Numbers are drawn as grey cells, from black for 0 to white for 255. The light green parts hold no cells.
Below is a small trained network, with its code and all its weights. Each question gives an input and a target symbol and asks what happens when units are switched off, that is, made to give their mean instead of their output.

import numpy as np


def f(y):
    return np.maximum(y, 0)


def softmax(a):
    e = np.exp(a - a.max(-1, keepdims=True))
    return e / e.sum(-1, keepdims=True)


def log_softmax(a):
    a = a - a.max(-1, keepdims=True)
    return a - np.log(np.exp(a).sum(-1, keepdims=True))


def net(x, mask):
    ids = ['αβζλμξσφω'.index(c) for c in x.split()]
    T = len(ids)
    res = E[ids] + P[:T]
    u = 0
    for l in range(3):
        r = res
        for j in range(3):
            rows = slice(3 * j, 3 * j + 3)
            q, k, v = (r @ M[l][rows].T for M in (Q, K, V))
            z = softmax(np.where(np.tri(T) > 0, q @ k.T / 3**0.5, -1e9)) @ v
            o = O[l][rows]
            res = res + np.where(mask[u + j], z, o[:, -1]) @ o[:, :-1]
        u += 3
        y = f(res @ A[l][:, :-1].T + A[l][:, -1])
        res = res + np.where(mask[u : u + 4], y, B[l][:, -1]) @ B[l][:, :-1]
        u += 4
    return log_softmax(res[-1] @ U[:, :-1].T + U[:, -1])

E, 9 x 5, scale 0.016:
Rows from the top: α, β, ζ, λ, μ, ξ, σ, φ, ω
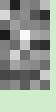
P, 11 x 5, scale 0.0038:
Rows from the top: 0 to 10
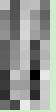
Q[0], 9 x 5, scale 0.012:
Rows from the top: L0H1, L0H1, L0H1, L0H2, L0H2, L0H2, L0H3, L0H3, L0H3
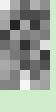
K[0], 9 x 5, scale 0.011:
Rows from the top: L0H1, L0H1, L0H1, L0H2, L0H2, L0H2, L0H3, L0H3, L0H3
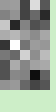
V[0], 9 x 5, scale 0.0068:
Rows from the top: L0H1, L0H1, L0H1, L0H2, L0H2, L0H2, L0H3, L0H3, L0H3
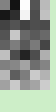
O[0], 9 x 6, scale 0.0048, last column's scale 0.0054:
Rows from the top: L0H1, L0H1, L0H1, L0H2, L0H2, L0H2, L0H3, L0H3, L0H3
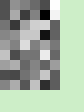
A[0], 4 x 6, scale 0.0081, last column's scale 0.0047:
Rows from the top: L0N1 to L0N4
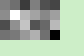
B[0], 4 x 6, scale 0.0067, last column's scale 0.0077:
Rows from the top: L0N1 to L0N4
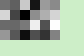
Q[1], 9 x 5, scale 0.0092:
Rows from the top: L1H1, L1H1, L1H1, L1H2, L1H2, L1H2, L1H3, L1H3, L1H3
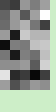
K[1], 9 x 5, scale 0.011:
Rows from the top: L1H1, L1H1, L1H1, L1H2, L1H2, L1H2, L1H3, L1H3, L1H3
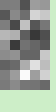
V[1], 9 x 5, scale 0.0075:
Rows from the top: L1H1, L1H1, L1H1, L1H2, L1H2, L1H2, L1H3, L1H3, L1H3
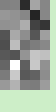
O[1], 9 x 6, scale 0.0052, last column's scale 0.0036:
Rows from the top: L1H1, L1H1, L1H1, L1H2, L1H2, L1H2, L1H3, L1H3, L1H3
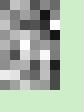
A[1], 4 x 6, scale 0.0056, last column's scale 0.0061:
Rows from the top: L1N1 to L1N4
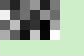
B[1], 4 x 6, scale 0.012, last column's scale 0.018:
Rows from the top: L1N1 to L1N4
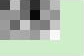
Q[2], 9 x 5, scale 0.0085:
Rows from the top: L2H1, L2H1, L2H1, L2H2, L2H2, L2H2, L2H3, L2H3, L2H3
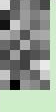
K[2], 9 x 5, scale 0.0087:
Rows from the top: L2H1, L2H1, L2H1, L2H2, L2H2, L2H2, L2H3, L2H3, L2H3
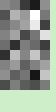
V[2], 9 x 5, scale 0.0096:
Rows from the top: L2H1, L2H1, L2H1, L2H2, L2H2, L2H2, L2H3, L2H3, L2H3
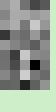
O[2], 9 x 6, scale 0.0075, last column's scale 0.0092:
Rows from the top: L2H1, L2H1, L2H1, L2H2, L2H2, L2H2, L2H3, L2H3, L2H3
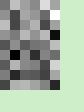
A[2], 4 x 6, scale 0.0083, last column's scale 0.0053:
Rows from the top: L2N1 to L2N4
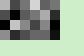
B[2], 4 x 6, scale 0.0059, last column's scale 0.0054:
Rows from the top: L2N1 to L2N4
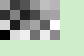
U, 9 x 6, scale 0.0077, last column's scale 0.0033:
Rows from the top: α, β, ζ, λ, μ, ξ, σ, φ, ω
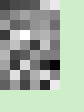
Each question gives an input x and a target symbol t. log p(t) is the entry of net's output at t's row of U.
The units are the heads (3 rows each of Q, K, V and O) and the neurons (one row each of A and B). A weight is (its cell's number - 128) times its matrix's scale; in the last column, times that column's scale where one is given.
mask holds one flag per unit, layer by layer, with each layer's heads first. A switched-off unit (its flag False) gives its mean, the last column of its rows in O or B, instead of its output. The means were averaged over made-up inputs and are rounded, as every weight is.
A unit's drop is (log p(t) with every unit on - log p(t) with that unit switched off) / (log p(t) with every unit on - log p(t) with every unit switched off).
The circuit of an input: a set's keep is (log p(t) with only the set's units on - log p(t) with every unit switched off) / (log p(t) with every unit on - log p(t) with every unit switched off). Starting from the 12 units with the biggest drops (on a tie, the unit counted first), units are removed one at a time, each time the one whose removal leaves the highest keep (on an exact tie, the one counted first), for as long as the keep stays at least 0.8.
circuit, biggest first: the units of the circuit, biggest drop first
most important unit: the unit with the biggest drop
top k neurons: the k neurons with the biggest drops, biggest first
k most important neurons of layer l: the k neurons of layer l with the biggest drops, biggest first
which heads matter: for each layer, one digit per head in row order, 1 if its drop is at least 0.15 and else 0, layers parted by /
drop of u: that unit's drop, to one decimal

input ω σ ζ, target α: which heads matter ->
101 / 111 / 011
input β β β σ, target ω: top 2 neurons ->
(L1N2, L0N3)
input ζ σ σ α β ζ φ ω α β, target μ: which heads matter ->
000 / 000 / 100
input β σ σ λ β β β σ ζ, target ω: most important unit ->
L2H2
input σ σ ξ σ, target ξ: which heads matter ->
010 / 000 / 100
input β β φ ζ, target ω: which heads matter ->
000 / 100 / 111
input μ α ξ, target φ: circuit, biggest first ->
(L1N3, L0H1, L2H2)
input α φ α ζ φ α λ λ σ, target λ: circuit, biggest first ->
(L1N3, L2H3)
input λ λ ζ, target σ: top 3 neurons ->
(L1N3, L0N1, L1N2)
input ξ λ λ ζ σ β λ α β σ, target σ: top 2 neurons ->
(L1N3, L0N1)
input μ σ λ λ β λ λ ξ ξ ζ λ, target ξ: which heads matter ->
100 / 001 / 101
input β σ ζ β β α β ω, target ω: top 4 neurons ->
(L1N2, L0N3, L1N1, L1N4)
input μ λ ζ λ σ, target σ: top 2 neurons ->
(L1N3, L1N4)
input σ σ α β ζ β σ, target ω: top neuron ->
(L1N1)
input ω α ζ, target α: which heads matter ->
111 / 110 / 110
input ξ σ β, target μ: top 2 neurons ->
(L1N2, L0N3)
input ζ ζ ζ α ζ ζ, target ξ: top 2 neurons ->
(L1N1, L1N2)
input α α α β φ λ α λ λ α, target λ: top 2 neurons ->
(L1N1, L1N3)
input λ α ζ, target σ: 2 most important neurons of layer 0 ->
(L0N1, L0N3)
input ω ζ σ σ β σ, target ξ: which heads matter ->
000 / 000 / 100
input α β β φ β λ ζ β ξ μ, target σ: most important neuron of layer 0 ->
(L0N2)
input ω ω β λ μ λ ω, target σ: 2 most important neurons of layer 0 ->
(L0N1, L0N2)
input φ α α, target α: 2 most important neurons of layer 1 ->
(L1N2, L1N1)
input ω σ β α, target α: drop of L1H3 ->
0.1
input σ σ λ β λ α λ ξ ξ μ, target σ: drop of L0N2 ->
0.2
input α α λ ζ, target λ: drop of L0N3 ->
-0.1
